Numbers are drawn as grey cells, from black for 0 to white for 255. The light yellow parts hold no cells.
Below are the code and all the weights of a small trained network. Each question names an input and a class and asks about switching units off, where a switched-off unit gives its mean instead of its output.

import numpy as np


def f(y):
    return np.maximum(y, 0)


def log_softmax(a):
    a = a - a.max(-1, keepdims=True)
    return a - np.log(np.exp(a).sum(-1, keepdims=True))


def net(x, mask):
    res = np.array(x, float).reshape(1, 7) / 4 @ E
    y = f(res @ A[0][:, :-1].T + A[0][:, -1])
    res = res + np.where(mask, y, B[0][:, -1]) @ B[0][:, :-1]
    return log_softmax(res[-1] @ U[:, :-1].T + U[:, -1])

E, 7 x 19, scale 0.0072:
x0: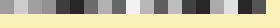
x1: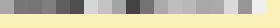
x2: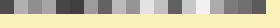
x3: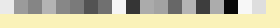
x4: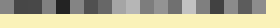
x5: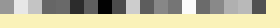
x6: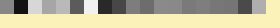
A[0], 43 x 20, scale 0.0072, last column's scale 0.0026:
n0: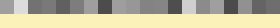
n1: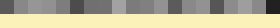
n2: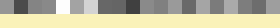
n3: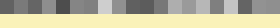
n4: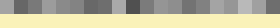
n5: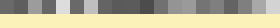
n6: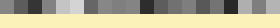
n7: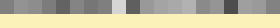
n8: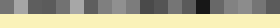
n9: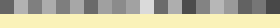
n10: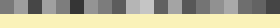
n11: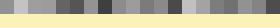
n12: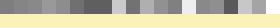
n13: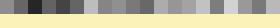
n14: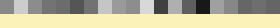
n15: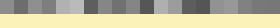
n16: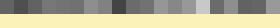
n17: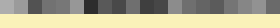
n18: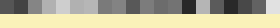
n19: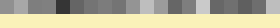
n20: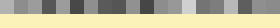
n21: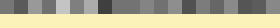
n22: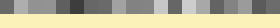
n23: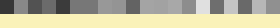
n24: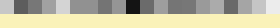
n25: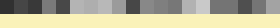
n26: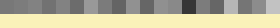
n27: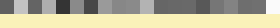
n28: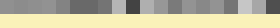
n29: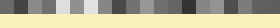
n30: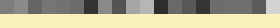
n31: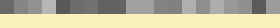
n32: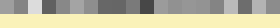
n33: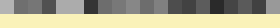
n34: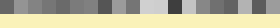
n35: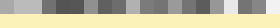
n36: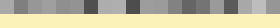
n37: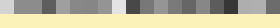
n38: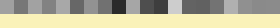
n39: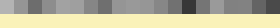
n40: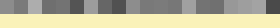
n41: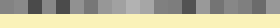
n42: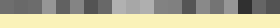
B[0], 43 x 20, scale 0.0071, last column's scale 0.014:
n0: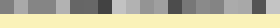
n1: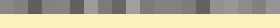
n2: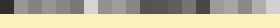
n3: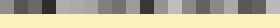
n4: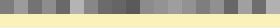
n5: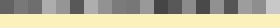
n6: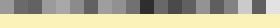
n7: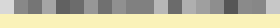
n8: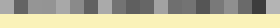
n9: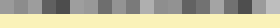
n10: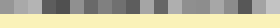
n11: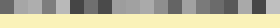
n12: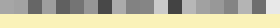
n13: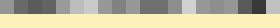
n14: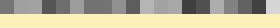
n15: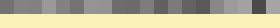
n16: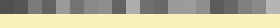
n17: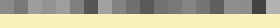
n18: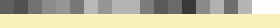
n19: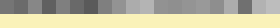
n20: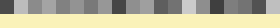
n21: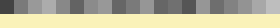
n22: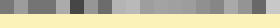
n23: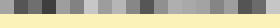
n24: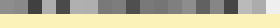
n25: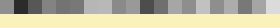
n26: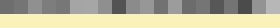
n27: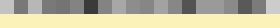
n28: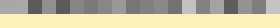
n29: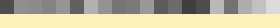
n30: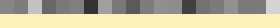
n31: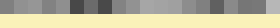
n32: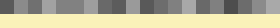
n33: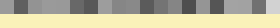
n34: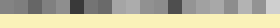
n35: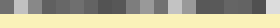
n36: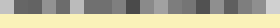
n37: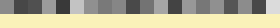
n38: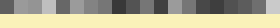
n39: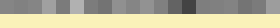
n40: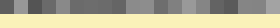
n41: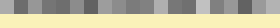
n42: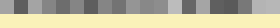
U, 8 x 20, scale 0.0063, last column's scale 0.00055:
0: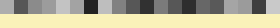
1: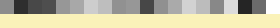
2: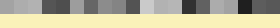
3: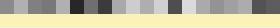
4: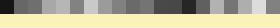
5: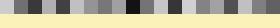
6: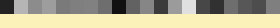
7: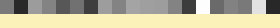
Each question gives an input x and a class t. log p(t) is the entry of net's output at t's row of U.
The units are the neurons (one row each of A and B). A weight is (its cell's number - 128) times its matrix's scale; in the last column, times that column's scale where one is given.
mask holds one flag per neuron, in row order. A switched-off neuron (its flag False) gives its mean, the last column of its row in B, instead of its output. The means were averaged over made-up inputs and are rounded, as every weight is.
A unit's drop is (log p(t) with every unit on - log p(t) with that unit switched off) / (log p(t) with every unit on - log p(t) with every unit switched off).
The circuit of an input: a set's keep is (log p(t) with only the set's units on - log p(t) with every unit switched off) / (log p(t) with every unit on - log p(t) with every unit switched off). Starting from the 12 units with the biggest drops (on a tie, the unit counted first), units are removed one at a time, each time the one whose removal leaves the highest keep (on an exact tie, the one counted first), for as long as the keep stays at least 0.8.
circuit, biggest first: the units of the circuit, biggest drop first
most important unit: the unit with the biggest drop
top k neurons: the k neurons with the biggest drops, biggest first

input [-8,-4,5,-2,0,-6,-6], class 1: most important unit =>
n25
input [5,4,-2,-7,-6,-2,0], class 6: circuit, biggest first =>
[n38, n35]
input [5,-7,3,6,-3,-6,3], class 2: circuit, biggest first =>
[n14, n9]
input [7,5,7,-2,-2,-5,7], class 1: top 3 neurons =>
[n23, n13, n3]
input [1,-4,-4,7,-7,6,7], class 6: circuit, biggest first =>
[n38, n20]
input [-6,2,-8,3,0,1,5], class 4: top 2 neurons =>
[n2, n5]
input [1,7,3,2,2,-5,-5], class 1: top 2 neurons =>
[n23, n3]
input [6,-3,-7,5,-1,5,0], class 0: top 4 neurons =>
[n17, n8, n33, n9]
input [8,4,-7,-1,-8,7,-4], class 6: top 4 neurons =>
[n38, n20, n35, n32]
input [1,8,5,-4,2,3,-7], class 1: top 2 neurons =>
[n23, n13]
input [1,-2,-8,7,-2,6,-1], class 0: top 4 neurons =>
[n17, n8, n6, n33]
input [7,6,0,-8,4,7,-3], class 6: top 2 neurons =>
[n20, n35]
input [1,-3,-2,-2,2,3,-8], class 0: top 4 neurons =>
[n17, n8, n33, n26]
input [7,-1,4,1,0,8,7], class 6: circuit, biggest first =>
[n35]
